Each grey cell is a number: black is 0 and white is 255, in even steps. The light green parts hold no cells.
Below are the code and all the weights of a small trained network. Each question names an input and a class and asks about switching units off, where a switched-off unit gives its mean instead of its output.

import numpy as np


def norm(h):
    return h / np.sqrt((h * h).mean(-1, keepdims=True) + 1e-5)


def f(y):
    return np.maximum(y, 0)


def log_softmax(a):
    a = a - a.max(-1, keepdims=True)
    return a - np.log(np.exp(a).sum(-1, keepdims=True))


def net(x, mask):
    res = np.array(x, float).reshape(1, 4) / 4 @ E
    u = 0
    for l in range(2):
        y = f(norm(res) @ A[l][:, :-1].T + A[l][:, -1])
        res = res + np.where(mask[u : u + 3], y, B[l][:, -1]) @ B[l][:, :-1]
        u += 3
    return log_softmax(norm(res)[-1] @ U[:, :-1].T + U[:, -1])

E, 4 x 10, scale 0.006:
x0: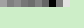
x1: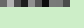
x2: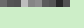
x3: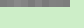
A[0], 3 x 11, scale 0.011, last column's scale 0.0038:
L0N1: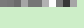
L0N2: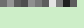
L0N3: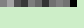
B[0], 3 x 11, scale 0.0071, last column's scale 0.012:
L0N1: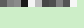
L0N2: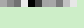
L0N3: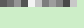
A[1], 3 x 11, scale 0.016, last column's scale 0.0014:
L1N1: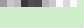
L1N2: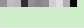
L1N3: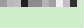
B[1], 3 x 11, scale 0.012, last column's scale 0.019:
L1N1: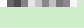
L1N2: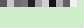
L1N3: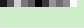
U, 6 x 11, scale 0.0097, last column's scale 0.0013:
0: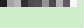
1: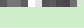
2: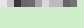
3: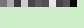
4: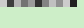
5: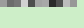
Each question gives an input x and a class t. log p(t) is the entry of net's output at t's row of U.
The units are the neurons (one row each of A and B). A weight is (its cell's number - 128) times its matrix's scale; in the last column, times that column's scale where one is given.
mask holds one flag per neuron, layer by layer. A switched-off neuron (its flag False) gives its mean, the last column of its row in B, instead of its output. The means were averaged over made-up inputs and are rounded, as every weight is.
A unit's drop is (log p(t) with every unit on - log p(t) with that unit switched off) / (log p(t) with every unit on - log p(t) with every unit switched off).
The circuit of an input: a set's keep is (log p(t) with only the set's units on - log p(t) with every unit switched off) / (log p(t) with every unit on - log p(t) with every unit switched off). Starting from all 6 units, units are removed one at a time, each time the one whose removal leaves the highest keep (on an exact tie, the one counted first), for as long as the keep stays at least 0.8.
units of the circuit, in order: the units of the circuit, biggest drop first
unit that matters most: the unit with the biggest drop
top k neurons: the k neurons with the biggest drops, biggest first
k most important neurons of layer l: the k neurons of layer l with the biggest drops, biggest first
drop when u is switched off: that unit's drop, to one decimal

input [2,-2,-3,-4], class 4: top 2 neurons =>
(L0N1, L0N3)
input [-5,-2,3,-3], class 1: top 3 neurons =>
(L0N1, L1N3, L1N2)
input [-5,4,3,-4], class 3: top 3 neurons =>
(L0N2, L1N2, L1N1)
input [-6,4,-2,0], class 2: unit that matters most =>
L0N2
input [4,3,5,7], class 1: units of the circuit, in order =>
(L1N3, L1N2)
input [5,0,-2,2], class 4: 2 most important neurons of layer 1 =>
(L1N1, L1N3)
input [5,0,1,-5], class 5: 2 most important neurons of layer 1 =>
(L1N3, L1N1)
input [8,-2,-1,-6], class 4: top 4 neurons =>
(L1N2, L0N1, L0N3, L0N2)
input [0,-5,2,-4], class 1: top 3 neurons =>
(L0N2, L1N3, L1N2)
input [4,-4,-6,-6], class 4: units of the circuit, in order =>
(L1N1, L1N3)
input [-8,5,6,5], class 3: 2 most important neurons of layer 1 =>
(L1N2, L1N1)
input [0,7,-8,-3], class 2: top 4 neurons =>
(L1N1, L0N1, L0N2, L1N2)
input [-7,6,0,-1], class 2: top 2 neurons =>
(L1N3, L0N2)
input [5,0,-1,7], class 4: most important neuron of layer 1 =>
(L1N2)
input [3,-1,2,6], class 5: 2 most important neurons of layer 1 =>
(L1N3, L1N1)
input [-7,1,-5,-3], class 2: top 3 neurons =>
(L0N2, L1N1, L0N3)
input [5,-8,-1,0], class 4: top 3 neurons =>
(L1N2, L0N1, L0N2)
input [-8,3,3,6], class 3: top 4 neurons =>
(L0N2, L1N2, L1N1, L1N3)
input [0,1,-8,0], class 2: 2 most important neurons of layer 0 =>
(L0N1, L0N3)
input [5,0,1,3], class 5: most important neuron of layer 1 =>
(L1N3)
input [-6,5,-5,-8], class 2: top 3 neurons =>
(L0N2, L1N1, L1N2)
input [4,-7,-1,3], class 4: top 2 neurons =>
(L1N2, L0N1)
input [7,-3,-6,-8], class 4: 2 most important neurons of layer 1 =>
(L1N1, L1N3)
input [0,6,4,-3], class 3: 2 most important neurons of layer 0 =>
(L0N2, L0N1)
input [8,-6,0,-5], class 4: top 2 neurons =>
(L1N2, L0N1)
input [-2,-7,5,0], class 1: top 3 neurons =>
(L1N3, L1N2, L0N2)
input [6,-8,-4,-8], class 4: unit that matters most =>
L0N1
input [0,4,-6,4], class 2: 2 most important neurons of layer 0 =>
(L0N1, L0N2)
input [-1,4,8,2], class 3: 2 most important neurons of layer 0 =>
(L0N1, L0N2)
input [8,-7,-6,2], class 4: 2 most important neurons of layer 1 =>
(L1N1, L1N3)
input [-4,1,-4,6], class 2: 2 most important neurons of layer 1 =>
(L1N1, L1N2)
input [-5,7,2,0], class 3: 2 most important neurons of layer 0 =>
(L0N2, L0N3)
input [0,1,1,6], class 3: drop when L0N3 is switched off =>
0.3
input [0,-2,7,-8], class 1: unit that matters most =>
L0N2
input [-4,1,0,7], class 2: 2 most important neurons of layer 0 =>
(L0N2, L0N3)
